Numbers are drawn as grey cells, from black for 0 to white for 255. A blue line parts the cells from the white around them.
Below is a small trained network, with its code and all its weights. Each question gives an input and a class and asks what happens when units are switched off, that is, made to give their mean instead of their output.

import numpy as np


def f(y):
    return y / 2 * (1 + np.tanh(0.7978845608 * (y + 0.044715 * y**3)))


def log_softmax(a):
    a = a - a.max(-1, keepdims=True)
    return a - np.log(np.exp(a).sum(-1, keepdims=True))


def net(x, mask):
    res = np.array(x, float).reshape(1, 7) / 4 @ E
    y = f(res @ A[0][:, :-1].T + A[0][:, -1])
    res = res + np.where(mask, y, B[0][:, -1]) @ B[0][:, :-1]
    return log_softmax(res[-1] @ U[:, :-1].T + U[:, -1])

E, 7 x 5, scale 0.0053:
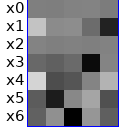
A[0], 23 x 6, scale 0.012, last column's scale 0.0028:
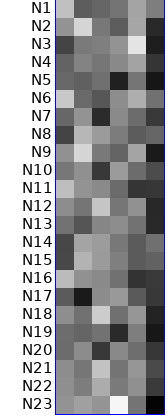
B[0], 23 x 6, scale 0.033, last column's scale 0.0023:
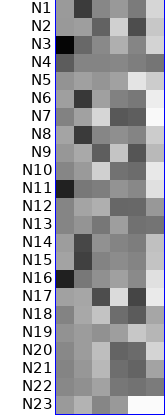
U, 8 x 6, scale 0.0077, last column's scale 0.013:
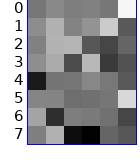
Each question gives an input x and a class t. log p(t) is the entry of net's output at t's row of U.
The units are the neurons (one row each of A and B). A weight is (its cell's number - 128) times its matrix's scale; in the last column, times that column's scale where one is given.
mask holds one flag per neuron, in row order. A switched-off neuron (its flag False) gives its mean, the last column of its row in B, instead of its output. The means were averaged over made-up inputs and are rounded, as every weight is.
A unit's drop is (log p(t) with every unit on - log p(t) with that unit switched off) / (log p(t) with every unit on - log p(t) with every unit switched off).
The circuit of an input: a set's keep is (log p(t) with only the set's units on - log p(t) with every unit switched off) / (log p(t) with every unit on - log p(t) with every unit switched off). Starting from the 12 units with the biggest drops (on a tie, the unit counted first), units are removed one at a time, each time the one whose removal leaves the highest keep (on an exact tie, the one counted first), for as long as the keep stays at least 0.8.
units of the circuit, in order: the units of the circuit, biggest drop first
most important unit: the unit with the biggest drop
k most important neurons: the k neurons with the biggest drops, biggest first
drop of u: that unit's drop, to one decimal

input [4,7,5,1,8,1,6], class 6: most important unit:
N6
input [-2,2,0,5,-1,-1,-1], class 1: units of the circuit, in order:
N5; N19
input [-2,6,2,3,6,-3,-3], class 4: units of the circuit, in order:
N11; N16
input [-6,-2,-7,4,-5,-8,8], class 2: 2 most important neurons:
N7; N20
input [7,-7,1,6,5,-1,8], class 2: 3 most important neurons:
N7; N20; N10
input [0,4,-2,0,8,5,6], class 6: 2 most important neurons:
N6; N1
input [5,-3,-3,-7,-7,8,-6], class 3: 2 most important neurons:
N17; N5
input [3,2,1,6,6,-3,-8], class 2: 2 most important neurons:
N18; N21
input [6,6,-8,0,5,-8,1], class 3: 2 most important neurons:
N2; N9
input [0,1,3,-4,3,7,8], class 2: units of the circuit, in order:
N7; N10
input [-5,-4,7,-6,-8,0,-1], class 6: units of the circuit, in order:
N8; N15
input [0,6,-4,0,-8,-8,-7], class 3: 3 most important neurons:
N2; N9; N7
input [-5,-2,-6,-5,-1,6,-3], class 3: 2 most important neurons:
N17; N5
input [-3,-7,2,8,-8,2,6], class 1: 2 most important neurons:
N5; N19
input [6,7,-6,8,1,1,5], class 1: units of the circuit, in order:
N5
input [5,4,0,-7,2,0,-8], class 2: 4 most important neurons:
N18; N21; N12; N5
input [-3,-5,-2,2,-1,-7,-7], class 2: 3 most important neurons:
N18; N21; N12
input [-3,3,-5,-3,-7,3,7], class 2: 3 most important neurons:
N7; N10; N20
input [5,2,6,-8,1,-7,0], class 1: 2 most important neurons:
N23; N17
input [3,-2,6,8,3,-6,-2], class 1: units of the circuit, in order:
N5
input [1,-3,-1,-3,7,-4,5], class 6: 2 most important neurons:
N6; N1
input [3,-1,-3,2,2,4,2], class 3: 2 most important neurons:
N17; N23
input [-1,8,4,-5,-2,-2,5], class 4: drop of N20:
0.0
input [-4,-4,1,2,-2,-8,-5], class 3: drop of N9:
0.2
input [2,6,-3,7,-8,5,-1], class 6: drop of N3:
0.1
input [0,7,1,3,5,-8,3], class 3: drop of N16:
-0.1
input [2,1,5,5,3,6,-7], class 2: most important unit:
N18
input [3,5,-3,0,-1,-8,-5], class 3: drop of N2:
0.4
